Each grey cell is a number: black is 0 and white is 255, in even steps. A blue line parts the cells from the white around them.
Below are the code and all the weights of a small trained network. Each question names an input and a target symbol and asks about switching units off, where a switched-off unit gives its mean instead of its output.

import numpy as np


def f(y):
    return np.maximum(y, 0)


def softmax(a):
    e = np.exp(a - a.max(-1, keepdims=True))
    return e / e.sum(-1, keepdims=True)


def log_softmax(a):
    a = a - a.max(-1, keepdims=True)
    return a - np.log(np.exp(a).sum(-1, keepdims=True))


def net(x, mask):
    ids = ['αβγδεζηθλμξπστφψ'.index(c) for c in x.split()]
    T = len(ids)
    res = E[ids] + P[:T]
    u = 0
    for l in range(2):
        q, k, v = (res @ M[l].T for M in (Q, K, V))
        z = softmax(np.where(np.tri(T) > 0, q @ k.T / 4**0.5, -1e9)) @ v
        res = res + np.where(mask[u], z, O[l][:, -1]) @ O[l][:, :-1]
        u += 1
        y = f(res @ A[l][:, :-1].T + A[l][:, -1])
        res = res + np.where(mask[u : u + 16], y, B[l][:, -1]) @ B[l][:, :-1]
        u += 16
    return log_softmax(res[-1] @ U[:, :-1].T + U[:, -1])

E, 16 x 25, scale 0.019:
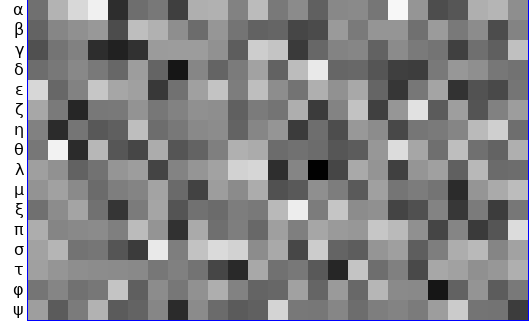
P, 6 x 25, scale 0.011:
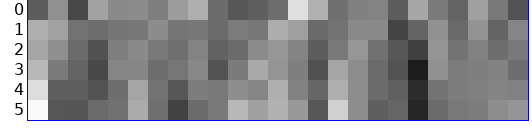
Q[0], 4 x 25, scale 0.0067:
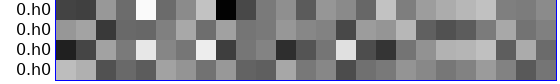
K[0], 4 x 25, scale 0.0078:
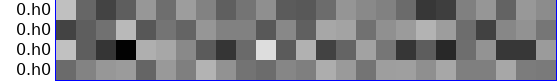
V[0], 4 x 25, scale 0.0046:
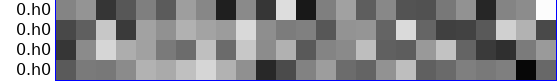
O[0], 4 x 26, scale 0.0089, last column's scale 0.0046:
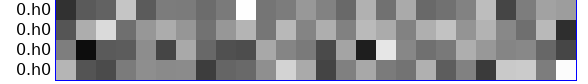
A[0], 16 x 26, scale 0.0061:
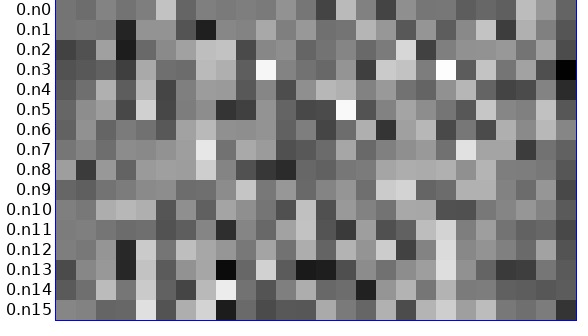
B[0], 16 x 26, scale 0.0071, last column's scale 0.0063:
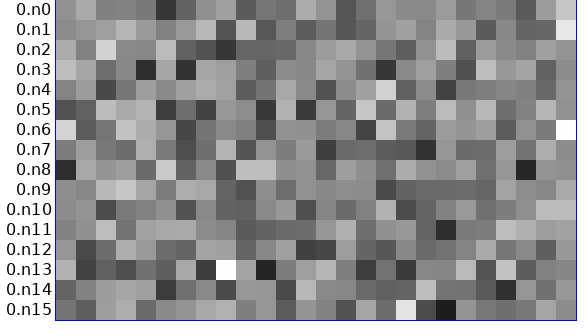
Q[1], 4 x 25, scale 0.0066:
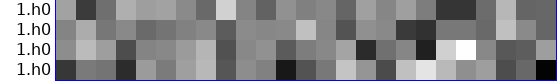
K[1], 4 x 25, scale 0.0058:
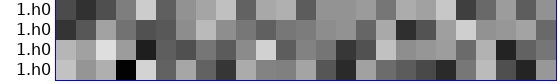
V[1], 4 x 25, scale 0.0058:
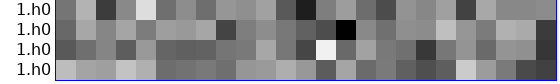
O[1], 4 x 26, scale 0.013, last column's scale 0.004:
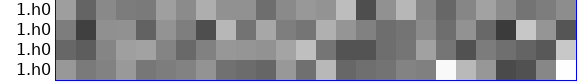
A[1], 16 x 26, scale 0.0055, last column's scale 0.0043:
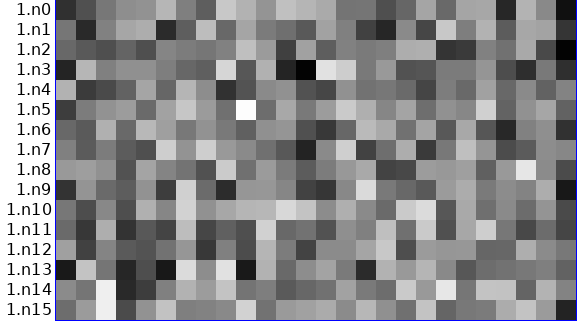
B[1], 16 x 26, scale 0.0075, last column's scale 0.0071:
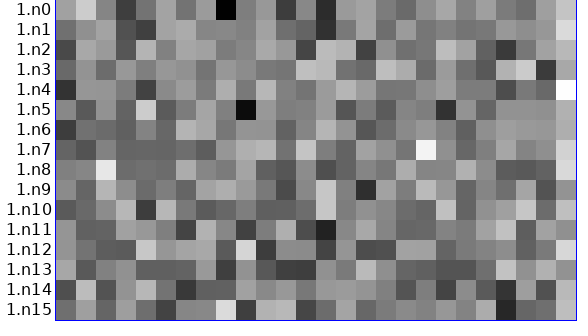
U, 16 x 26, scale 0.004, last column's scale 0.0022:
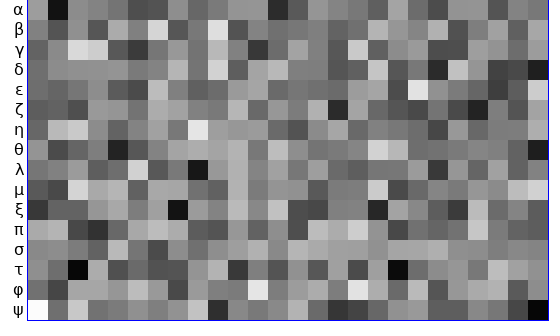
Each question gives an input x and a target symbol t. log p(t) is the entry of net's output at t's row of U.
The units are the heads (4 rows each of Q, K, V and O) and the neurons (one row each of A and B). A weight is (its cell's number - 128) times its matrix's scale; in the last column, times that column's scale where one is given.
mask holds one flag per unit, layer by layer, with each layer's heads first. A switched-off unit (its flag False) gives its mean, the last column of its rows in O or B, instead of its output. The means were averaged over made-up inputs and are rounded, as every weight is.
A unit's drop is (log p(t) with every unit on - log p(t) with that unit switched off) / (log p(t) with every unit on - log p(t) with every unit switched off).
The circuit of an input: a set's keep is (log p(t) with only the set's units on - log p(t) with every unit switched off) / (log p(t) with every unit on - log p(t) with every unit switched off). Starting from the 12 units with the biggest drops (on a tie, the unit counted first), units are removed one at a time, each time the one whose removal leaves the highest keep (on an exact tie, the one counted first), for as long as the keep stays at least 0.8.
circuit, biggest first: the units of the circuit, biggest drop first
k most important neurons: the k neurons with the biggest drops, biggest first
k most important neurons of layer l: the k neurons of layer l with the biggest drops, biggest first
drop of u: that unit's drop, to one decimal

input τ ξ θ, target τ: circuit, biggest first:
0.h0, 1.h0
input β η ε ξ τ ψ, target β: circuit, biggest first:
1.h0, 0.h0, 1.n12
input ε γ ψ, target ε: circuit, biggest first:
1.h0
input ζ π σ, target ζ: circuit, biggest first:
0.h0, 1.h0, 1.n2
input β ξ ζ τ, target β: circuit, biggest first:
1.h0, 0.h0, 1.n12
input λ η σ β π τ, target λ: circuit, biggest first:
1.h0, 1.n0
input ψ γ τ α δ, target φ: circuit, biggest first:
0.h0, 1.n3, 0.n5
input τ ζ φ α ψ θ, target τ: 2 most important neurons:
0.n13, 1.n13
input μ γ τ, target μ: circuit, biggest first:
0.h0, 1.n5, 0.n9
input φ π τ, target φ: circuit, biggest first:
0.h0, 1.h0, 1.n10
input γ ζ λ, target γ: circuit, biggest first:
1.h0, 1.n9, 0.h0
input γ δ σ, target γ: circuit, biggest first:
1.h0, 1.n9, 0.h0
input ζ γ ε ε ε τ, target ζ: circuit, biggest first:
1.h0, 0.h0, 1.n2
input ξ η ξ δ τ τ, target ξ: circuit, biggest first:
1.h0
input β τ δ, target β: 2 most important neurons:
1.n12, 1.n8
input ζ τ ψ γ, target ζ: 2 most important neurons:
1.n2, 0.n6
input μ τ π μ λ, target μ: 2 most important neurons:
1.n5, 0.n9
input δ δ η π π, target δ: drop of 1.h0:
0.8
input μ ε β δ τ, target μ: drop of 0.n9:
0.1
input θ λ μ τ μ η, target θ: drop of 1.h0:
0.8
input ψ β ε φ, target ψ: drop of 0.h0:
0.9
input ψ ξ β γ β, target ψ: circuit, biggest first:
0.h0
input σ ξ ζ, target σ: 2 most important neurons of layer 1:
1.n14, 1.n7
